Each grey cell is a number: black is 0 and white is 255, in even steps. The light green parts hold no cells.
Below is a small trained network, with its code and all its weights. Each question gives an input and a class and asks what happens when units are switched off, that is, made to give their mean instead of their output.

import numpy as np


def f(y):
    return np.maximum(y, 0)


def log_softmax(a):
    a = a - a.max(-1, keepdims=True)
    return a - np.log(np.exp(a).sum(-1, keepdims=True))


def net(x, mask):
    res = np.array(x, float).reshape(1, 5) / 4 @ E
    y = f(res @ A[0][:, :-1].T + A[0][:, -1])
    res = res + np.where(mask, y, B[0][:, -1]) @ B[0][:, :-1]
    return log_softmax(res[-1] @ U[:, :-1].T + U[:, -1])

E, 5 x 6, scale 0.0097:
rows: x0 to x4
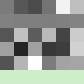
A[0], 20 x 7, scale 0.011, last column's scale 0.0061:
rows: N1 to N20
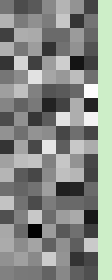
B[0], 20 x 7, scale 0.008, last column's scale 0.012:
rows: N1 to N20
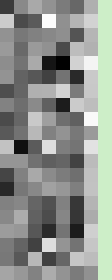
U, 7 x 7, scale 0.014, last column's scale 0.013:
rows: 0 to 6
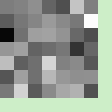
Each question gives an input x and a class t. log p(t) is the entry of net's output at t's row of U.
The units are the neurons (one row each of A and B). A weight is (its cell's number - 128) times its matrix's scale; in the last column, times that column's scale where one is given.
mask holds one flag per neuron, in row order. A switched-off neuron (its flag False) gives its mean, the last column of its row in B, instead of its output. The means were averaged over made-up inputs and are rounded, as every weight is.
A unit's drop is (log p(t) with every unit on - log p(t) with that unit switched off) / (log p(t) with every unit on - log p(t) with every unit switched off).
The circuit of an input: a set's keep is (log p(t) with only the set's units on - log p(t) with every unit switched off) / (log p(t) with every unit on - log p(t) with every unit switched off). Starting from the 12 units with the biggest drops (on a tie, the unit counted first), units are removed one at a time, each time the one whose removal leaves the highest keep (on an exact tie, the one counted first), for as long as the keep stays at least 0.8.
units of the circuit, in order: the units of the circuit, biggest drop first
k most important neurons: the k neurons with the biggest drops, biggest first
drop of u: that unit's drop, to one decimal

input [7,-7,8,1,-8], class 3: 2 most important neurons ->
[N17; N2]
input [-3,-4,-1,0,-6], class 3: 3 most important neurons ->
[N17; N9; N15]
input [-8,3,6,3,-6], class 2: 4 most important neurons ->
[N14; N7; N10; N2]
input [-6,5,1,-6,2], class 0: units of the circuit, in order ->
[N5]
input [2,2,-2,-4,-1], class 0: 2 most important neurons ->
[N5; N11]
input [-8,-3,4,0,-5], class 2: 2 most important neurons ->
[N14; N7]
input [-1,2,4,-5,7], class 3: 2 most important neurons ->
[N6; N12]
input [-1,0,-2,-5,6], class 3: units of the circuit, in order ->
[N12; N6]
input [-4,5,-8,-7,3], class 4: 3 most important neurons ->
[N2; N18; N8]
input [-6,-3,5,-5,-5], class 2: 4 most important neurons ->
[N14; N7; N2; N8]
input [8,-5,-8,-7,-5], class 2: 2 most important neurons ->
[N9; N1]
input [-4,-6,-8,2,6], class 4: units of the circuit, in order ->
[N2; N18]
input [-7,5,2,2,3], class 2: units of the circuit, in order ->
[N7; N14]
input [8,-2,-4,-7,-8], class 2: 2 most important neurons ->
[N9; N13]
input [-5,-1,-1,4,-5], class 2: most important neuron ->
[N14]
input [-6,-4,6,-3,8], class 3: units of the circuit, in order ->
[N6; N12]
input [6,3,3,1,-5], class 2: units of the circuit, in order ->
[N9; N13]
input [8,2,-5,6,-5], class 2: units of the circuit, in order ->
[N13; N1]
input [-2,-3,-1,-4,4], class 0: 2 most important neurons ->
[N5; N19]
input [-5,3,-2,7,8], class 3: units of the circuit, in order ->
[N6; N16]
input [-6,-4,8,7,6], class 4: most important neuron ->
[N11]
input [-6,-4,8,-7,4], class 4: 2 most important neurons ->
[N11; N3]
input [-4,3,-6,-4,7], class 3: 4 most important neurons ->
[N12; N6; N11; N16]
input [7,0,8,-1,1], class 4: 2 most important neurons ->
[N11; N14]
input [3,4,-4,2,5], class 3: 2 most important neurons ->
[N16; N6]
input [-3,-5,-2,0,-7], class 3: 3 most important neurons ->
[N17; N15; N9]
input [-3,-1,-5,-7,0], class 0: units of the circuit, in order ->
[N5]
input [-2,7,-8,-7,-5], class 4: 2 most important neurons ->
[N2; N18]
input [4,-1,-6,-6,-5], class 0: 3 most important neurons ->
[N5; N11; N19]
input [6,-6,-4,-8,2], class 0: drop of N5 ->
1.0
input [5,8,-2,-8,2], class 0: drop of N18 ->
0.0
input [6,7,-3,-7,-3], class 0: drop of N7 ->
0.1
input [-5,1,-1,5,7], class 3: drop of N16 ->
0.3
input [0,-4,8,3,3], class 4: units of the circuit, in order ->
[N11]
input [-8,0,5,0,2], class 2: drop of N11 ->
-0.1
